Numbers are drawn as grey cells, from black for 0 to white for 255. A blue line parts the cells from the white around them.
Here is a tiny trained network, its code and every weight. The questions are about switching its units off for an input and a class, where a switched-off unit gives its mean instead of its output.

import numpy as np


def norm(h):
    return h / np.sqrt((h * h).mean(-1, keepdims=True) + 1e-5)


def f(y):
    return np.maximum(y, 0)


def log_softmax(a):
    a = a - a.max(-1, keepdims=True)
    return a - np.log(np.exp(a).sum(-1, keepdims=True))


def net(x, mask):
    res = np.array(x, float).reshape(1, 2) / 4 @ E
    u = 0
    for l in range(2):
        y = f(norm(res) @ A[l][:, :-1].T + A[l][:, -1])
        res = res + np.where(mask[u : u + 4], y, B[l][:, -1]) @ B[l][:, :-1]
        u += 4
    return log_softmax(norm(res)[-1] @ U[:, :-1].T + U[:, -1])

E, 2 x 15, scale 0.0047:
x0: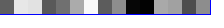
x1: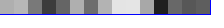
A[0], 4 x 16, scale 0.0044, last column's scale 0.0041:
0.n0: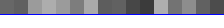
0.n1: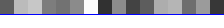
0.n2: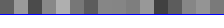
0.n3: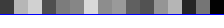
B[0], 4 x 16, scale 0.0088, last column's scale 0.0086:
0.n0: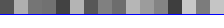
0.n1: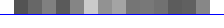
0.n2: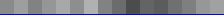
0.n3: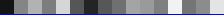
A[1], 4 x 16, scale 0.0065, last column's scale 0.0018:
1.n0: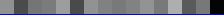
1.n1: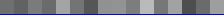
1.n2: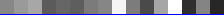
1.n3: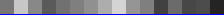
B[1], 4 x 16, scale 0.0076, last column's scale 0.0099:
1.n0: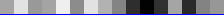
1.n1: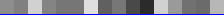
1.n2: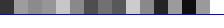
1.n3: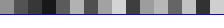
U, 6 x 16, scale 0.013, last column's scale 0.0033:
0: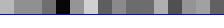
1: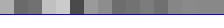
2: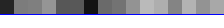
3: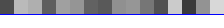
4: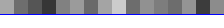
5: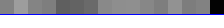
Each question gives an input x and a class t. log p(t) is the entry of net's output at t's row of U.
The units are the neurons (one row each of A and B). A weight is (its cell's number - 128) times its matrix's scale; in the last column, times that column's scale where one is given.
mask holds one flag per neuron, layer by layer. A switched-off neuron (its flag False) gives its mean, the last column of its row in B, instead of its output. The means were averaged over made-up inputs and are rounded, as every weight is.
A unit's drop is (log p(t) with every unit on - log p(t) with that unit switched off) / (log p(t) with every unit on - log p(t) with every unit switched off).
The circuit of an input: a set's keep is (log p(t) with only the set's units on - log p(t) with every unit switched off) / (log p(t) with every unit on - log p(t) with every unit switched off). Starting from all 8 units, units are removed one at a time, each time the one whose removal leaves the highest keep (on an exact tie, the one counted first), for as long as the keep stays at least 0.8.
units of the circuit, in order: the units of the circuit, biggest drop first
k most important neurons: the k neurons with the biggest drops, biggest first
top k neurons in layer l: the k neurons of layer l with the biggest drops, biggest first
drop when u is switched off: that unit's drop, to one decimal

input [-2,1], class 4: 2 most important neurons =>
(0.n3, 1.n2)
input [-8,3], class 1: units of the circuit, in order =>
(1.n3, 0.n0, 1.n2)
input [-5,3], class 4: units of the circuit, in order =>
(1.n2)
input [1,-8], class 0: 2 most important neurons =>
(0.n3, 1.n2)
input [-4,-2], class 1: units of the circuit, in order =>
(1.n2, 1.n3)
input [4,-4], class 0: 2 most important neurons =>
(0.n0, 1.n2)
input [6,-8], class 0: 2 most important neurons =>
(0.n0, 1.n2)
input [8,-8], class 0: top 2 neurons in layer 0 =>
(0.n0, 0.n1)
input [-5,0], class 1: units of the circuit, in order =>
(1.n3, 1.n2)
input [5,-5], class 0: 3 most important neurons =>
(0.n0, 1.n2, 0.n1)
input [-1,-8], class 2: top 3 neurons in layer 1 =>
(1.n1, 1.n0, 1.n3)
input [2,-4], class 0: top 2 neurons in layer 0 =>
(0.n1, 0.n0)
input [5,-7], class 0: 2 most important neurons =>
(0.n0, 1.n2)
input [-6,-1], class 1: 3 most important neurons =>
(0.n0, 1.n3, 1.n2)
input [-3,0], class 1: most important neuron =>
(1.n3)
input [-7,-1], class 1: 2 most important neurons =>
(0.n0, 1.n3)
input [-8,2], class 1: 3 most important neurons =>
(1.n3, 0.n0, 1.n2)
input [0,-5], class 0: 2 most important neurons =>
(0.n3, 1.n2)
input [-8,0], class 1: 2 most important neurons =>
(0.n0, 1.n3)
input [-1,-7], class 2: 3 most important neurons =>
(0.n1, 1.n1, 0.n0)
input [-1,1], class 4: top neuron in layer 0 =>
(0.n3)
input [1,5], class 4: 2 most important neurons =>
(1.n3, 0.n3)
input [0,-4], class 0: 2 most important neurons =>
(0.n3, 1.n2)
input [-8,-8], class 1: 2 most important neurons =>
(0.n0, 1.n0)
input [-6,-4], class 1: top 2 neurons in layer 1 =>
(1.n2, 1.n3)
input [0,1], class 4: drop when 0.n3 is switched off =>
1.8
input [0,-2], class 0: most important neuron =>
(0.n3)
